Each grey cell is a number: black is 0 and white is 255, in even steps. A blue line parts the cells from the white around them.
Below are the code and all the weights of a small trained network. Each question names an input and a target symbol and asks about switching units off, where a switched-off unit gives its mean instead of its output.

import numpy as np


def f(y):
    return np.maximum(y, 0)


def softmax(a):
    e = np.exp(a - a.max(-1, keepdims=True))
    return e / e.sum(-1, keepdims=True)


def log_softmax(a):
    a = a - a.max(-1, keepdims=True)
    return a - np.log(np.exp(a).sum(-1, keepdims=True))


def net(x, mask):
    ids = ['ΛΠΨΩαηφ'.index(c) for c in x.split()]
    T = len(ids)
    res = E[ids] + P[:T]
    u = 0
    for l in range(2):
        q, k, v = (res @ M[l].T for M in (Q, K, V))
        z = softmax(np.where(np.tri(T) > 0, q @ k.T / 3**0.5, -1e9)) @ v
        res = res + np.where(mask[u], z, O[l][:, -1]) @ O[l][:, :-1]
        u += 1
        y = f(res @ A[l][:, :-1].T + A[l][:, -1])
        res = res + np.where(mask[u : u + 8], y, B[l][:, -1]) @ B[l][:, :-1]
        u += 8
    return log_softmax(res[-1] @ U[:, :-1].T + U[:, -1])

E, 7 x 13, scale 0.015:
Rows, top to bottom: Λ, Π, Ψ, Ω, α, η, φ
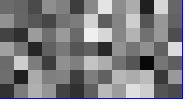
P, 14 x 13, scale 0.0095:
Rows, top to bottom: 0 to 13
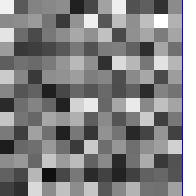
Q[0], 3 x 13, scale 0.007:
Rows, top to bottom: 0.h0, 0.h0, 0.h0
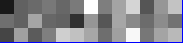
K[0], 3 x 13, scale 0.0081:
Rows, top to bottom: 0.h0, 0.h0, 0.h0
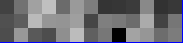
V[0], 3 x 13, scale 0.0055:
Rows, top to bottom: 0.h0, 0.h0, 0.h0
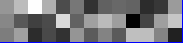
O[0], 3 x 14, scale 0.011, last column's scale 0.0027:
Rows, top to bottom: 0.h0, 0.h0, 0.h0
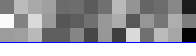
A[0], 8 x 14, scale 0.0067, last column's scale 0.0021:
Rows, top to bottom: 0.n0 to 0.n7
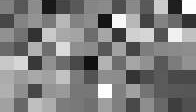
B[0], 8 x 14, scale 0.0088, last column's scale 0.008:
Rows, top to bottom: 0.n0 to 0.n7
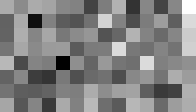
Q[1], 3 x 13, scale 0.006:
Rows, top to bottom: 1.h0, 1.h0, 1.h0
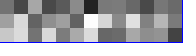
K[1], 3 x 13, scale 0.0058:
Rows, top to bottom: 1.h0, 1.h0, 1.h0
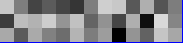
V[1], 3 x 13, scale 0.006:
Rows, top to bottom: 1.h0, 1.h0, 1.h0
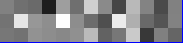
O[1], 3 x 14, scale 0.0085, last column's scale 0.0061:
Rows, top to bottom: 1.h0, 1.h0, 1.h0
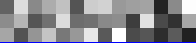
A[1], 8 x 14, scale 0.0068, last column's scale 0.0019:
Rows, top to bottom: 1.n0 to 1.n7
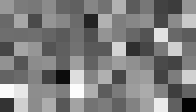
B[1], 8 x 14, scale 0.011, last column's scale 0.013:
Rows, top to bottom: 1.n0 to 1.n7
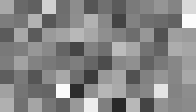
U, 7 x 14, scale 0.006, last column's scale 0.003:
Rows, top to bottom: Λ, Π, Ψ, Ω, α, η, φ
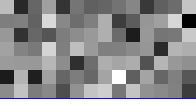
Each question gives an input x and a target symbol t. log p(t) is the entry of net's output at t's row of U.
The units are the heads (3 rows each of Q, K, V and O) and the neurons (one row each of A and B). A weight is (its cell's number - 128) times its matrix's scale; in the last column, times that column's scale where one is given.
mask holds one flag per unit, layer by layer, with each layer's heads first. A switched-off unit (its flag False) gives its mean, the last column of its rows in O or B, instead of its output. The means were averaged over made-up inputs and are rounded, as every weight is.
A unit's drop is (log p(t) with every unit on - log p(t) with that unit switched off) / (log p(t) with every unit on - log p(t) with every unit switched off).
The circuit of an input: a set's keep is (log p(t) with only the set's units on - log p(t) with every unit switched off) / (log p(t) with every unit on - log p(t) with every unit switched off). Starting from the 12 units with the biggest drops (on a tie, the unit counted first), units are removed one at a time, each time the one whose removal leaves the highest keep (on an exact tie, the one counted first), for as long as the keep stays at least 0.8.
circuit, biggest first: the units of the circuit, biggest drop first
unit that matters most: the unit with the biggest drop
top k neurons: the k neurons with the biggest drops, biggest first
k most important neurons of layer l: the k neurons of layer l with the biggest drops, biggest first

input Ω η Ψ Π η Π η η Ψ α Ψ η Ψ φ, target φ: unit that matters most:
0.h0
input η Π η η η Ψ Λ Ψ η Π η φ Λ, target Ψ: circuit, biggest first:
(1.h0; 0.h0)
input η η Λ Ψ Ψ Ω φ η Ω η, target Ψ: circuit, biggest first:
(1.h0; 0.h0; 1.n1)
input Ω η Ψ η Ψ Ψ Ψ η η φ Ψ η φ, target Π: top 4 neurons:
(0.n4; 1.n5; 1.n2; 1.n7)
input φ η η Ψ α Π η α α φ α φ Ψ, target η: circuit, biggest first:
(1.n5; 0.h0)
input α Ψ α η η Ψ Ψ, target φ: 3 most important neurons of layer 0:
(0.n5; 0.n7; 0.n0)
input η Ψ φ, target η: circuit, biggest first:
(1.n5; 0.n4)
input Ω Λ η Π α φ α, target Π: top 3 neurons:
(0.n4; 1.n2; 1.n5)
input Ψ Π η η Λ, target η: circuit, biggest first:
(1.n2; 1.h0; 1.n1)
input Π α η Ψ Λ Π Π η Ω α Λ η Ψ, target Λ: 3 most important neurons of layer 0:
(0.n0; 0.n2; 0.n1)
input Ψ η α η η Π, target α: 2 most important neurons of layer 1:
(1.n6; 1.n1)
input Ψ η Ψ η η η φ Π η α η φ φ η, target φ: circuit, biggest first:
(0.h0; 1.n7; 0.n1)
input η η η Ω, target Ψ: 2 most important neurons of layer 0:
(0.n3; 0.n4)
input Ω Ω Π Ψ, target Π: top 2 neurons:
(0.n4; 0.n0)
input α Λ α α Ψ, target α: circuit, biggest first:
(0.h0)
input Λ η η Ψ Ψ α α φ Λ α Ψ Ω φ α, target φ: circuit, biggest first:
(0.h0; 1.n7)
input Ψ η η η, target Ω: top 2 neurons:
(0.n7; 0.n6)
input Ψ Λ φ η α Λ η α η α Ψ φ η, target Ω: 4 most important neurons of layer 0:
(0.n7; 0.n6; 0.n1; 0.n0)
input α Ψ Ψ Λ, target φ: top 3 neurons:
(0.n5; 0.n7; 0.n4)
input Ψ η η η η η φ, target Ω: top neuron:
(0.n7)
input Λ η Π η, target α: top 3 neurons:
(0.n4; 0.n7; 0.n6)
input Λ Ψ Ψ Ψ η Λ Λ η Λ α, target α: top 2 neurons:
(0.n4; 0.n7)
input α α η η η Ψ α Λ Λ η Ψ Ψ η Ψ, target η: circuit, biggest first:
(1.h0; 0.h0; 1.n1)
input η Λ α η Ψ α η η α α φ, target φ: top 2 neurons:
(1.n7; 1.n0)
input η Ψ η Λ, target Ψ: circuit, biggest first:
(1.h0; 0.h0; 0.n3)
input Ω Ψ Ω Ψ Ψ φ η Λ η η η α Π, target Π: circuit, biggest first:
(1.h0; 0.n4; 0.h0; 1.n2)
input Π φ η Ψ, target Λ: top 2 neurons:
(0.n0; 0.n1)
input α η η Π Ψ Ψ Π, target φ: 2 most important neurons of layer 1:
(1.n0; 1.n1)
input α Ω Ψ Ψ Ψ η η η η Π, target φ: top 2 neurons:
(0.n5; 0.n7)
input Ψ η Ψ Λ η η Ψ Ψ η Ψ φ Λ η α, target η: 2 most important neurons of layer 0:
(0.n1; 0.n7)
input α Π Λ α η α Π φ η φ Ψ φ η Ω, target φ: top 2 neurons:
(0.n1; 1.n7)
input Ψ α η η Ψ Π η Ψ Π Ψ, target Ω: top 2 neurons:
(0.n0; 0.n7)
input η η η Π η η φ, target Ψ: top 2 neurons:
(1.n1; 0.n3)
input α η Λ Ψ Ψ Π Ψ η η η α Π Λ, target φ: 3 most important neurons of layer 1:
(1.n1; 1.n0; 1.n5)
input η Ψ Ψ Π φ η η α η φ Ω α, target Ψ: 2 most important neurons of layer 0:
(0.n5; 0.n2)
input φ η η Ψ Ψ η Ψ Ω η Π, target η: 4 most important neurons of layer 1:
(1.n2; 1.n5; 1.n1; 1.n0)
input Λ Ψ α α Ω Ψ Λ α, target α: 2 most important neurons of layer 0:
(0.n1; 0.n6)
